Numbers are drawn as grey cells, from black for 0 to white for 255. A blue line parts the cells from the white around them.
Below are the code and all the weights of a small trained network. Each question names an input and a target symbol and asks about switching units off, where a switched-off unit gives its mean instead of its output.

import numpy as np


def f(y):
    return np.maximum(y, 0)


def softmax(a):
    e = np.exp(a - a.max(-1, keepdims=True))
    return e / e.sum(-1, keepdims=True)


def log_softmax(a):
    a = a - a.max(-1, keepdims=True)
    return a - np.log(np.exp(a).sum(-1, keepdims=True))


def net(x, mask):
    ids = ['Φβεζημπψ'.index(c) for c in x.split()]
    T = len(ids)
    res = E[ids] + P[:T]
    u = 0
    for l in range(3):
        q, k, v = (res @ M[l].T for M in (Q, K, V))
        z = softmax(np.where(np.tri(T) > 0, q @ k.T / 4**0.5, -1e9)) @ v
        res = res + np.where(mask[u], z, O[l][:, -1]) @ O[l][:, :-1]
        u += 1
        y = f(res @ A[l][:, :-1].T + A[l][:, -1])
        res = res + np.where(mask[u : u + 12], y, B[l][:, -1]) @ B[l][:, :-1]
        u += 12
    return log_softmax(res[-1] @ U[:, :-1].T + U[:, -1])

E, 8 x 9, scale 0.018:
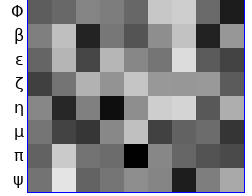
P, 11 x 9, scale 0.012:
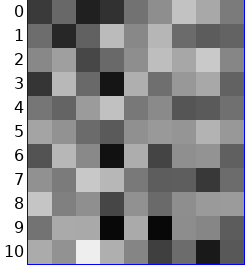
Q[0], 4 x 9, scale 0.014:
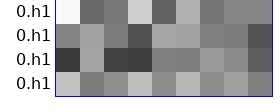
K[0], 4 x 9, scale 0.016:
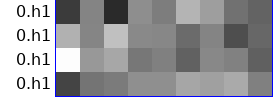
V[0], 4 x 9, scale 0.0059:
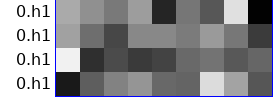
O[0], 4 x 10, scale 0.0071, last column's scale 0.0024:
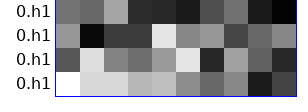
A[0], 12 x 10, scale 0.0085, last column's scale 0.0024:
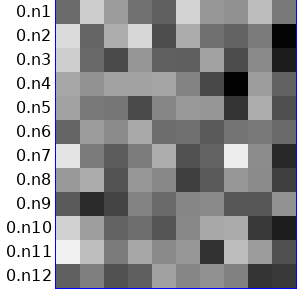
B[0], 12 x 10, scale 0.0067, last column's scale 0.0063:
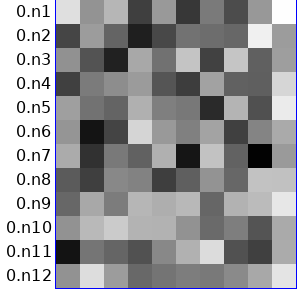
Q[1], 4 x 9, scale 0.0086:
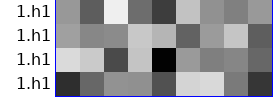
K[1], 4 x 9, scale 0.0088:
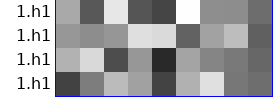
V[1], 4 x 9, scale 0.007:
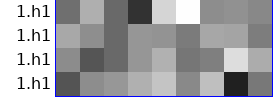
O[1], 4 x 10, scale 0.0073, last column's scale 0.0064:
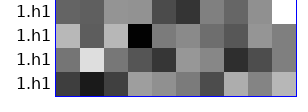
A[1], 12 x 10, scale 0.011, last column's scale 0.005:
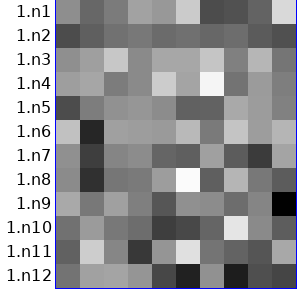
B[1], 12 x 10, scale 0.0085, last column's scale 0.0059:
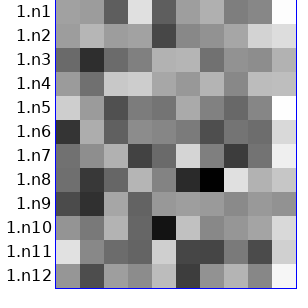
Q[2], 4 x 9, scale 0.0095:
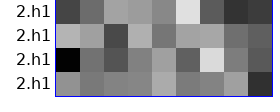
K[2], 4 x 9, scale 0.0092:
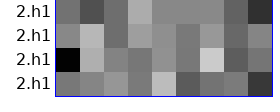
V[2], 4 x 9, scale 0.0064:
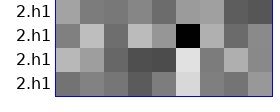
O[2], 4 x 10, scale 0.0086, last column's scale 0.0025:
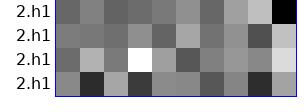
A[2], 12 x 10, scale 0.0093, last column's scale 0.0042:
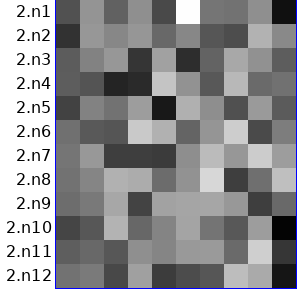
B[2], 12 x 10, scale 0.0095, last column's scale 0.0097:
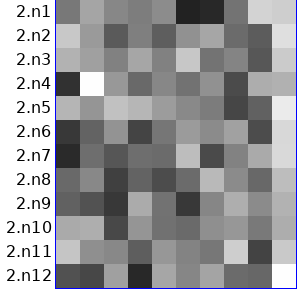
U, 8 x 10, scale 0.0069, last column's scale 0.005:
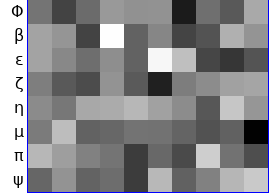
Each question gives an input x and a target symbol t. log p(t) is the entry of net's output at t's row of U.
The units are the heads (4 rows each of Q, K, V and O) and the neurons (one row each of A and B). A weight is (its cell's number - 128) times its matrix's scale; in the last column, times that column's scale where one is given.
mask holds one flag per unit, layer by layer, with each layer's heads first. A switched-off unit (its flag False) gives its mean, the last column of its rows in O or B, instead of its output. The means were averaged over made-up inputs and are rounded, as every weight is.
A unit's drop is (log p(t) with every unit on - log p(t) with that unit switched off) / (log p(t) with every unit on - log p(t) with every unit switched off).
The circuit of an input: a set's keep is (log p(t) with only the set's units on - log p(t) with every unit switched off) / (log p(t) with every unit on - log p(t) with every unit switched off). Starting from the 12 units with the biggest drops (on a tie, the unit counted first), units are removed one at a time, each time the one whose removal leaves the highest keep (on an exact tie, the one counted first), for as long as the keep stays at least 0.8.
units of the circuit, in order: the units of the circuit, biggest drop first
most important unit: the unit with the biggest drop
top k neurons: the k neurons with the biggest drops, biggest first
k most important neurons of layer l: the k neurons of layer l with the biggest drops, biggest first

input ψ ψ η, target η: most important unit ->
0.n5
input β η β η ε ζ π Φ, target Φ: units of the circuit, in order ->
(1.h1 1.n8)
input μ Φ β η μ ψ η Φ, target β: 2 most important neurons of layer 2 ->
(2.n1 2.n5)
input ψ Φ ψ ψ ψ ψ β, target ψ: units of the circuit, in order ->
(0.h1 2.n7)
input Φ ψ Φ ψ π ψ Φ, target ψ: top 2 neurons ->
(2.n7 0.n1)
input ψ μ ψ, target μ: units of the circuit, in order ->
(0.n11 1.n11 2.n4)
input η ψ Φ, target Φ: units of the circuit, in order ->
(0.h1 1.h1 1.n8)
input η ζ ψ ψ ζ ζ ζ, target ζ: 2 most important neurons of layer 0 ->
(0.n5 0.n9)
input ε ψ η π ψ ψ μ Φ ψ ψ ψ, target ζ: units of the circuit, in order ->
(1.n12 0.n4)
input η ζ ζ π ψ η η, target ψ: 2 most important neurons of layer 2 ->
(2.n7 2.n5)
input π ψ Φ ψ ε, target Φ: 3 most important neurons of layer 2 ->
(2.n6 2.n1 2.n12)
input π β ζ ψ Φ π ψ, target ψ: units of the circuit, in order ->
(0.h1 1.n10)
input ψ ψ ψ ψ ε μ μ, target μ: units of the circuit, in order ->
(2.n4 0.h1)
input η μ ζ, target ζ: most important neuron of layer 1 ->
(1.n4)
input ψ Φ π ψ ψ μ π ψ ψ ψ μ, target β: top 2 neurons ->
(2.n1 0.n1)
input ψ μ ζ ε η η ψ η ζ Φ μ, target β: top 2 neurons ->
(2.n1 1.n7)
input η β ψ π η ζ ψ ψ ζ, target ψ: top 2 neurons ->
(0.n1 0.n12)
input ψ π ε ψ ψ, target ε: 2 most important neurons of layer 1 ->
(1.n12 1.n11)
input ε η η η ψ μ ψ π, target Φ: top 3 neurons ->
(0.n6 2.n12 2.n1)
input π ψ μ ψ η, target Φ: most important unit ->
1.n8
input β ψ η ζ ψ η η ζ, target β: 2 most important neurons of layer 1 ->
(1.n7 1.n12)
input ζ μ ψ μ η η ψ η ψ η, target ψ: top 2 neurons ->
(2.n7 0.n9)
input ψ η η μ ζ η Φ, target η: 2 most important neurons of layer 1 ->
(1.n11 1.n4)
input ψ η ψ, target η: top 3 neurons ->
(0.n1 1.n4 0.n11)
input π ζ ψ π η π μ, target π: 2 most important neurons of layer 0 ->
(0.n12 0.n6)
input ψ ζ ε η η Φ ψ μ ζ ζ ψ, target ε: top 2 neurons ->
(0.n11 1.n12)
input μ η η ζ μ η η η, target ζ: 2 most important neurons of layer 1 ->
(1.n12 1.n7)
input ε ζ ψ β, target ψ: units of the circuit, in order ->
(2.n7)
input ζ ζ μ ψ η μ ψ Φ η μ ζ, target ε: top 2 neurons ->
(0.n1 0.n12)
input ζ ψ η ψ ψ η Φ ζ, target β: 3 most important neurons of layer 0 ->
(0.n1 0.n12 0.n5)
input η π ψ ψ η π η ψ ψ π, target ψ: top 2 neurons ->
(2.n7 1.n10)
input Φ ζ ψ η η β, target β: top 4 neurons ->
(0.n5 2.n12 0.n3 2.n6)
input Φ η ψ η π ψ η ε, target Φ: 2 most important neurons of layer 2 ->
(2.n1 2.n6)
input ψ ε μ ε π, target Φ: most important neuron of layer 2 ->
(2.n12)
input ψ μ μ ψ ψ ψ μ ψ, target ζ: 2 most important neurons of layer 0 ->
(0.n4 0.n6)
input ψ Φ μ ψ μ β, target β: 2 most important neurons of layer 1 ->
(1.n8 1.n12)
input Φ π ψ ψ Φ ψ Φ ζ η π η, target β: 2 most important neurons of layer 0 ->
(0.n1 0.n5)
